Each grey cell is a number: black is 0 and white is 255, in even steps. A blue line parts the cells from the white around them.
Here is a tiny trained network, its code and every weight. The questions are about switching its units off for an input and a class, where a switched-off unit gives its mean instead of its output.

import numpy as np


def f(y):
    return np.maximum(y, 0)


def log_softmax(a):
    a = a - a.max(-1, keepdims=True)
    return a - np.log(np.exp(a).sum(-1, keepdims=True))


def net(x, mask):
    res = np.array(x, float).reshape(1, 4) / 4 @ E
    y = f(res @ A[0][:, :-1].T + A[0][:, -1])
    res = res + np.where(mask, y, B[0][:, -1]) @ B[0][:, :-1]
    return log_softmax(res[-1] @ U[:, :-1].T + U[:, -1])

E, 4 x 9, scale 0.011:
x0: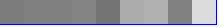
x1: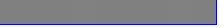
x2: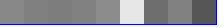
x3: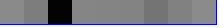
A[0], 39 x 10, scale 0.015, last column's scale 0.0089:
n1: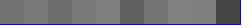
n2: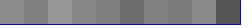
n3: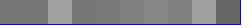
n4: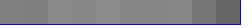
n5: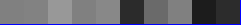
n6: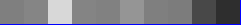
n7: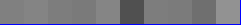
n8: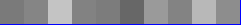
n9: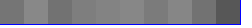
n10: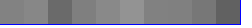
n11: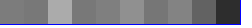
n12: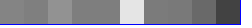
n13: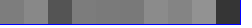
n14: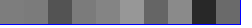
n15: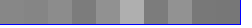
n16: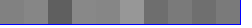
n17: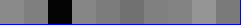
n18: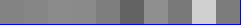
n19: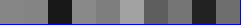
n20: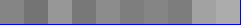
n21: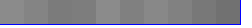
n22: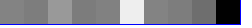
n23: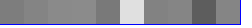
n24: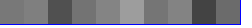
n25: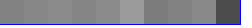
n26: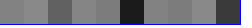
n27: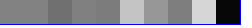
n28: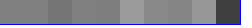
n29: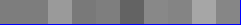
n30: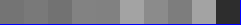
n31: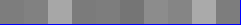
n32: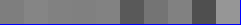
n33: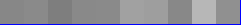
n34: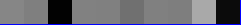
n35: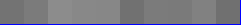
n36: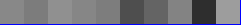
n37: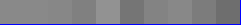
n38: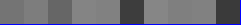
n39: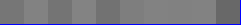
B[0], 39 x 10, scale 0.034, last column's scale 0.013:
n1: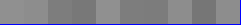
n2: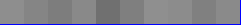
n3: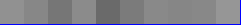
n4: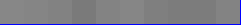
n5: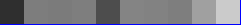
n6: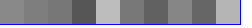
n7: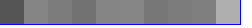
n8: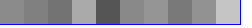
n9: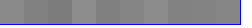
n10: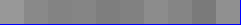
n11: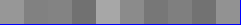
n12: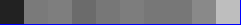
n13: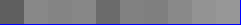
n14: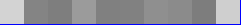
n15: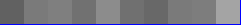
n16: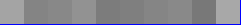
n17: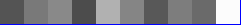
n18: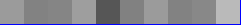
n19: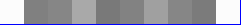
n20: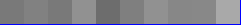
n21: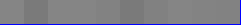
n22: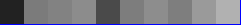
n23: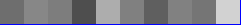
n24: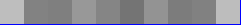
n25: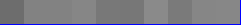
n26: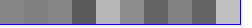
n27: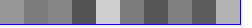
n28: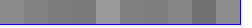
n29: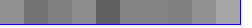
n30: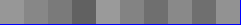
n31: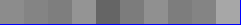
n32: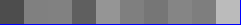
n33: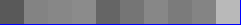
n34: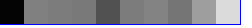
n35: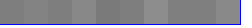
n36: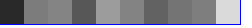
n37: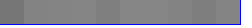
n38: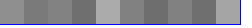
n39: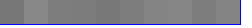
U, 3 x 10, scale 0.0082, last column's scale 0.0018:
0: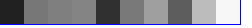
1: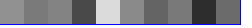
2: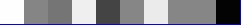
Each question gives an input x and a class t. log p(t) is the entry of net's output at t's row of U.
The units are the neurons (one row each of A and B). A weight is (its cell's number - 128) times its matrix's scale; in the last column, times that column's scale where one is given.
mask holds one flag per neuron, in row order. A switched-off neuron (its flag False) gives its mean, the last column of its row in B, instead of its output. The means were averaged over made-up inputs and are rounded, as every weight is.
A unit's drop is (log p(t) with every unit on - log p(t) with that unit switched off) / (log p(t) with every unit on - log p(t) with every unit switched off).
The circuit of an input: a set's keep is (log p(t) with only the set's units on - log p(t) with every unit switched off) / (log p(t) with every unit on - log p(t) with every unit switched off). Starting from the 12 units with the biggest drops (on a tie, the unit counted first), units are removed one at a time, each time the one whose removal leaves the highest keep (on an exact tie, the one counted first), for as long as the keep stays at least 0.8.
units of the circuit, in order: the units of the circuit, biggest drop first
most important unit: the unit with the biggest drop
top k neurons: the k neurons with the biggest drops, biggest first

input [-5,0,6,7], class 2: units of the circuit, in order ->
(n19)
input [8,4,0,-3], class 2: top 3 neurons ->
(n34 n36 n17)
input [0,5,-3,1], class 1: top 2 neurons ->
(n34 n5)
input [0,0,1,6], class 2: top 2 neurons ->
(n19 n36)
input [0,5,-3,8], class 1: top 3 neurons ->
(n17 n5 n26)
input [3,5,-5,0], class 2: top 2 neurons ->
(n34 n36)
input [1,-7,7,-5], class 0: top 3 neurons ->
(n22 n12 n17)
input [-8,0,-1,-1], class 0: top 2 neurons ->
(n5 n17)
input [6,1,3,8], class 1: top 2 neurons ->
(n27 n17)
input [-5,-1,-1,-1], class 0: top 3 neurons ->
(n5 n17 n27)
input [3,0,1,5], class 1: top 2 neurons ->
(n5 n17)
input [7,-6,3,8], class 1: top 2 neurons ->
(n27 n17)
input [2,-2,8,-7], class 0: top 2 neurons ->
(n22 n12)
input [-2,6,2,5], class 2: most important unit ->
n19
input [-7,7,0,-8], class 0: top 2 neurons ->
(n5 n17)
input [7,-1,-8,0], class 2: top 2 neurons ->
(n18 n36)
